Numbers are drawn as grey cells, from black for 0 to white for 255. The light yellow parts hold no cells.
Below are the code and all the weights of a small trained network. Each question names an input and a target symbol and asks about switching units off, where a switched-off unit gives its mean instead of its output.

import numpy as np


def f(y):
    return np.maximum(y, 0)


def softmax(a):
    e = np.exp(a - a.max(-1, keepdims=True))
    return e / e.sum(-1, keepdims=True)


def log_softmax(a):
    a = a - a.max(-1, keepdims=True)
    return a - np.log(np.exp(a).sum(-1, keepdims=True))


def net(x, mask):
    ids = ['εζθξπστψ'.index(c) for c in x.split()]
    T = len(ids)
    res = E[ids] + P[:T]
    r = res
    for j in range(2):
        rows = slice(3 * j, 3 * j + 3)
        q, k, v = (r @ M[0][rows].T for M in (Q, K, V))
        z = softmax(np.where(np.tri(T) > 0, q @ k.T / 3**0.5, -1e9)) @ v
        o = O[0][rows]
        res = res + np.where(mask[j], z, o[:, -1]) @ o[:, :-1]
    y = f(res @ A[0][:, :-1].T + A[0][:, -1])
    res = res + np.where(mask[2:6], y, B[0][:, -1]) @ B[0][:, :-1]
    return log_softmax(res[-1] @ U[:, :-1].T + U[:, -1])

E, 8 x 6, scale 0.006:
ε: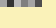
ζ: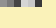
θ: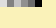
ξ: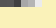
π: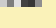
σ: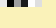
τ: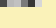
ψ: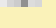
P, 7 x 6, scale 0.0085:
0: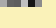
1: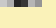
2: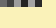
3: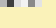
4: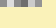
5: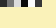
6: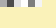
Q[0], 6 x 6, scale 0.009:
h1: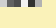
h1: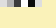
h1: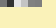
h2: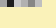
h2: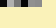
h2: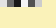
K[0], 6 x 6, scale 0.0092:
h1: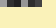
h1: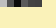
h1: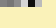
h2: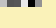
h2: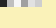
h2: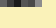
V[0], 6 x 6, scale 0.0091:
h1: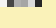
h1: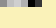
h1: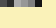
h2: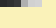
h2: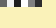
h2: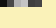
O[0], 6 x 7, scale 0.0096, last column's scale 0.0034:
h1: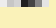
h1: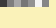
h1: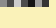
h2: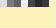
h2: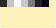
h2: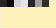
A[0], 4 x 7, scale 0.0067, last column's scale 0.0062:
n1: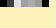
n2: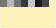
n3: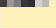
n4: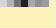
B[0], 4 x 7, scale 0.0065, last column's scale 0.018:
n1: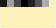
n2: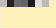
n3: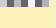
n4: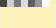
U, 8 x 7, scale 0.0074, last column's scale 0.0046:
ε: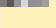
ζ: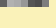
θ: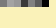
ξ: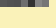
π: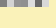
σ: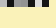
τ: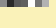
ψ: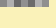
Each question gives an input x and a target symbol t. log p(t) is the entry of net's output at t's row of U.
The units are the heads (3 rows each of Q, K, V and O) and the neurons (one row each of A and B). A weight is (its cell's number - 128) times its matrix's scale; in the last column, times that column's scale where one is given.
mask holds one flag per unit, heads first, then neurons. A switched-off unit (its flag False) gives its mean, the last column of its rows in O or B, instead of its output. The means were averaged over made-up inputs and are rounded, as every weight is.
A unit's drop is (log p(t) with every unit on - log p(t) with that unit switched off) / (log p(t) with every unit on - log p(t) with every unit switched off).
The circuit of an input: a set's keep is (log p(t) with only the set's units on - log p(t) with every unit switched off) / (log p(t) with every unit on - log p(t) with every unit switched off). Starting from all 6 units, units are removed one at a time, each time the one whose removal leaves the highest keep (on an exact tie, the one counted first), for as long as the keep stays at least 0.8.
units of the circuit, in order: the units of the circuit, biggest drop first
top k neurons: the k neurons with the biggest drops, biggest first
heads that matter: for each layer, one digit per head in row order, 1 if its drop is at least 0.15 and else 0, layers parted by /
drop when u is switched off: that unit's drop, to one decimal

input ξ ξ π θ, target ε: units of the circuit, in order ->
[h2; h1]
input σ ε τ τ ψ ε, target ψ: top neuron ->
[n2]
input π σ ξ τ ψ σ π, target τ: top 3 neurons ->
[n3; n4; n2]
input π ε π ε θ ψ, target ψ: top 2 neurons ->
[n4; n2]
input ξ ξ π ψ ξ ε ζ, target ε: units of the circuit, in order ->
[h2; h1]
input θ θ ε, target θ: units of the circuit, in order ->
[h1; h2]
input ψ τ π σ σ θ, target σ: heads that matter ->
10
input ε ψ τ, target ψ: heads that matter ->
01
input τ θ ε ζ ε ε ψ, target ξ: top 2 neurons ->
[n1; n4]
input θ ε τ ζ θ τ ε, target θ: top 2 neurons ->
[n1; n3]
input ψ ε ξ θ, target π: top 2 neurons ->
[n2; n1]
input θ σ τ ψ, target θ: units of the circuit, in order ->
[h2; n1; h1; n3]
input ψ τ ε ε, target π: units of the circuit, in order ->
[n2; h2]
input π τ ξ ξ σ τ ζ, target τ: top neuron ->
[n4]
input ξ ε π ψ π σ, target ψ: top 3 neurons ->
[n4; n2; n3]
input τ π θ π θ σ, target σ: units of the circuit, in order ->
[h1; n2]
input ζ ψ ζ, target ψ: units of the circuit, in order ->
[n2; h2; n4; h1]
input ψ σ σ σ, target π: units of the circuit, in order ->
[h2; n2]
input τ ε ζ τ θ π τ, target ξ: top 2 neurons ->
[n1; n4]
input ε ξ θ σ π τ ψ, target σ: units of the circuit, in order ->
[h1]
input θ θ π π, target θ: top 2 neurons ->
[n1; n3]
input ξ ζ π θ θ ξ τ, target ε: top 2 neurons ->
[n2; n1]
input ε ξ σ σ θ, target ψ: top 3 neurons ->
[n4; n2; n3]
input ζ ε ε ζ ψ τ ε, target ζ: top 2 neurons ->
[n2; n1]
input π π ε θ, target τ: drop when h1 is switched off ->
0.2
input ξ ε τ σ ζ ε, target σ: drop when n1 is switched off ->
0.1
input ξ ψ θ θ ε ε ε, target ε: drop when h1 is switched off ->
0.2
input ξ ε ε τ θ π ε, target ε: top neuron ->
[n2]
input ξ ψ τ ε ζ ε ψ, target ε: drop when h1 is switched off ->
0.3
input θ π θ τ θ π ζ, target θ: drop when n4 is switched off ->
0.1
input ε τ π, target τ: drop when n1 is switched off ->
0.2
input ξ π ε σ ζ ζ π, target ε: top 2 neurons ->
[n2; n1]
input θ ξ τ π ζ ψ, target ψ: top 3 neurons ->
[n4; n2; n3]
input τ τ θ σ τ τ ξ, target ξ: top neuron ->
[n1]
